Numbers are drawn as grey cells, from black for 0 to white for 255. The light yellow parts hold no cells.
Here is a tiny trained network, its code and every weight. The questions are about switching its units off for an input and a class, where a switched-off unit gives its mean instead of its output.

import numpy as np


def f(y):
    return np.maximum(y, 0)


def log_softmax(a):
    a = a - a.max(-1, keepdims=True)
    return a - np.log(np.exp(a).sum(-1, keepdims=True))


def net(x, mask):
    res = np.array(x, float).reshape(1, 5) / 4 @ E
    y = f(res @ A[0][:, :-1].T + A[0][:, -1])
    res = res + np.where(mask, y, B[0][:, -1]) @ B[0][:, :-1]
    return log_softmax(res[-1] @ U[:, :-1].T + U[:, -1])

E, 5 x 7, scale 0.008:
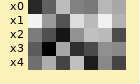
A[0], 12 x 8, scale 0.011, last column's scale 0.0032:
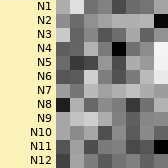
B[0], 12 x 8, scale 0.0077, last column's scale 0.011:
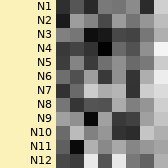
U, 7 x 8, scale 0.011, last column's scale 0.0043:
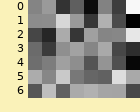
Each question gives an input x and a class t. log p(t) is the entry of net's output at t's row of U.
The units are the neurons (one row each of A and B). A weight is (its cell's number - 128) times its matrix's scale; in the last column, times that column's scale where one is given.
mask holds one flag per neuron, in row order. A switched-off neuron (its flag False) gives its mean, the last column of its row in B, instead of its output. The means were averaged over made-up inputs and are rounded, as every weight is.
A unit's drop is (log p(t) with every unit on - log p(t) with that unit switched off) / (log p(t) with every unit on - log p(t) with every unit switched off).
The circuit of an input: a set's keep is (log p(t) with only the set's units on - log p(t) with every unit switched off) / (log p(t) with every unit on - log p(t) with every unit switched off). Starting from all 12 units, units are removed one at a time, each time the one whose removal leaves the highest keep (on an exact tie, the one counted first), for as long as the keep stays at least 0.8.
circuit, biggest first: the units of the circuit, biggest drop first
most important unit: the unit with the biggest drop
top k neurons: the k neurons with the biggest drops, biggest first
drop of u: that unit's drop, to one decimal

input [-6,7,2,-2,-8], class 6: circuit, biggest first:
[N6 N4]
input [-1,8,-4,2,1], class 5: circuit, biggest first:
[N4]
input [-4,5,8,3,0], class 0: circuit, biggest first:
[N3 N6]
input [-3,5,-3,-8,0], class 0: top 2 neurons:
[N9 N1]
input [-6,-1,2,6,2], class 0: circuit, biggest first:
[N7 N6]
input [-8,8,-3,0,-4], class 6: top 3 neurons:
[N7 N4 N6]
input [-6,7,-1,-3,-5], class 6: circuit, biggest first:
[N6 N4]
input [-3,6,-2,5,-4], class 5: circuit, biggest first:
[N4 N1]
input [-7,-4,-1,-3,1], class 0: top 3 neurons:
[N7 N6 N1]
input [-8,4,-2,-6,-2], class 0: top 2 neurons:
[N1 N9]
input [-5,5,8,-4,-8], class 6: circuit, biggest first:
[N4 N6]
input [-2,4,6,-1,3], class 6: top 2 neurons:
[N4 N9]
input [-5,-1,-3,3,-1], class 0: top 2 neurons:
[N7 N12]
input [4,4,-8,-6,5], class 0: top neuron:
[N9]
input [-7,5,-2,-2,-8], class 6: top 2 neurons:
[N6 N2]
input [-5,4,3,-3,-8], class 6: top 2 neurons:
[N6 N4]
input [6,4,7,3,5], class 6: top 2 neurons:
[N4 N6]
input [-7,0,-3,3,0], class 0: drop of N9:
0.0
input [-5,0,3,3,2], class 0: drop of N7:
0.1
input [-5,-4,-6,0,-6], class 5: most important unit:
N10
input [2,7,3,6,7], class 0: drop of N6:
0.2
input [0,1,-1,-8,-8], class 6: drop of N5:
-0.1
